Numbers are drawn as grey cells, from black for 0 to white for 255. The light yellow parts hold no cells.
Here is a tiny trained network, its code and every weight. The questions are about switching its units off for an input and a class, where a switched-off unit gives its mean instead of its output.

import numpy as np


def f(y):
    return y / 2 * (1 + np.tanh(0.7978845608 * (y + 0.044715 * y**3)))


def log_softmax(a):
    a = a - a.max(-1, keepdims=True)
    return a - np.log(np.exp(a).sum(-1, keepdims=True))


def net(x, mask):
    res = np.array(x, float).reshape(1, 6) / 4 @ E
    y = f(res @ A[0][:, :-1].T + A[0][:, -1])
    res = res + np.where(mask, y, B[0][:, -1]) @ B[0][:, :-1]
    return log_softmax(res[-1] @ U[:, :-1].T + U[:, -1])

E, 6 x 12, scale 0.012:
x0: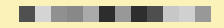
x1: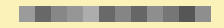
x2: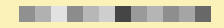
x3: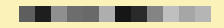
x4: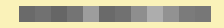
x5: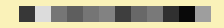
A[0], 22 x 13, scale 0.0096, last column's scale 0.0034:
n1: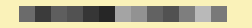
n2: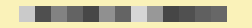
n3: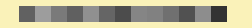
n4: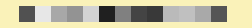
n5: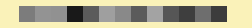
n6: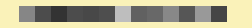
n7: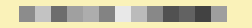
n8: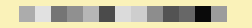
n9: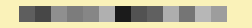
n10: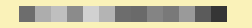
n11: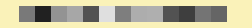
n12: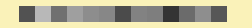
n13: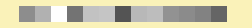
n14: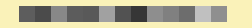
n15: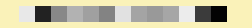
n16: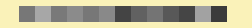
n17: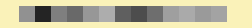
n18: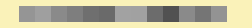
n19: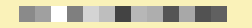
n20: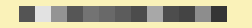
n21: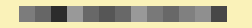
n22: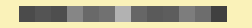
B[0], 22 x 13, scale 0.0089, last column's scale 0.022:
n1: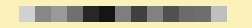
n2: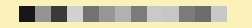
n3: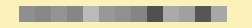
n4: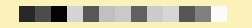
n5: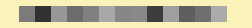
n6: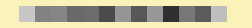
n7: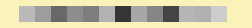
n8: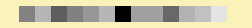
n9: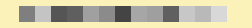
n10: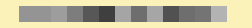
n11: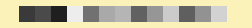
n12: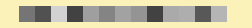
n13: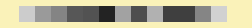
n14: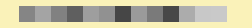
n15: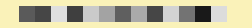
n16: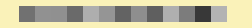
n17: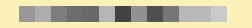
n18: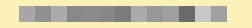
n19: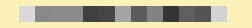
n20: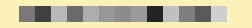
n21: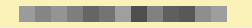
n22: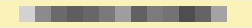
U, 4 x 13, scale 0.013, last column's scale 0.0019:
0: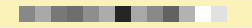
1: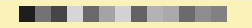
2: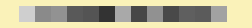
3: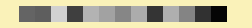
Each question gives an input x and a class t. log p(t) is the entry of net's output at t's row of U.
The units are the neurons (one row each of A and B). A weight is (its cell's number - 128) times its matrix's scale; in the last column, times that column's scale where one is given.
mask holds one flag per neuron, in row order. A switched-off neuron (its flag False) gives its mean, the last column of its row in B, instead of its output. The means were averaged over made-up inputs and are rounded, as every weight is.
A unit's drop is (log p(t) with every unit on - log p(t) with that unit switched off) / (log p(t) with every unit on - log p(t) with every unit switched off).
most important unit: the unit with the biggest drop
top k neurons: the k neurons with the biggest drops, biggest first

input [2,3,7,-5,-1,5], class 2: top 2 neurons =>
(n19, n13)
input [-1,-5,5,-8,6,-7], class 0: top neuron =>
(n8)
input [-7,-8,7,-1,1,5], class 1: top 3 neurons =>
(n11, n2, n1)
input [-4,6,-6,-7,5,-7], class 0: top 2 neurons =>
(n8, n7)
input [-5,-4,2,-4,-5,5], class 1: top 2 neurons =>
(n2, n11)
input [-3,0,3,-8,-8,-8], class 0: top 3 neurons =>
(n8, n7, n20)
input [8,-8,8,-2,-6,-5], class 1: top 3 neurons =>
(n4, n1, n6)
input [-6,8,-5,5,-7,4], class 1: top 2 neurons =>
(n11, n2)
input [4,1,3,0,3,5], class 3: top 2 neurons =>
(n20, n11)
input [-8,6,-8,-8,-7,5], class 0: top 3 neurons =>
(n8, n7, n4)
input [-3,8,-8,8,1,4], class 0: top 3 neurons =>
(n14, n9, n17)
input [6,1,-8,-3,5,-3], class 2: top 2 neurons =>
(n1, n6)
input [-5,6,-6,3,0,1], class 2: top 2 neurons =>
(n4, n1)
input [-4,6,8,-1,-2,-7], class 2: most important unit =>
n13
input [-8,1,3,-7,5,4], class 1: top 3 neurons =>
(n2, n11, n9)
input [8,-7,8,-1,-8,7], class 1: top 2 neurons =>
(n4, n1)
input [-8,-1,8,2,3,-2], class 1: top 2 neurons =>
(n11, n2)
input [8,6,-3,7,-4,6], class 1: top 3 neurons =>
(n4, n8, n7)
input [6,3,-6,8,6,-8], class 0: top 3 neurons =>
(n17, n9, n20)
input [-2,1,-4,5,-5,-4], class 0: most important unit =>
n17
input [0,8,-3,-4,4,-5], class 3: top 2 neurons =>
(n15, n9)
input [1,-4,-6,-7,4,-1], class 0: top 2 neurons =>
(n8, n7)
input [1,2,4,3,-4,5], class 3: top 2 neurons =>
(n20, n1)
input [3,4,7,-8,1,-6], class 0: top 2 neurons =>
(n8, n7)
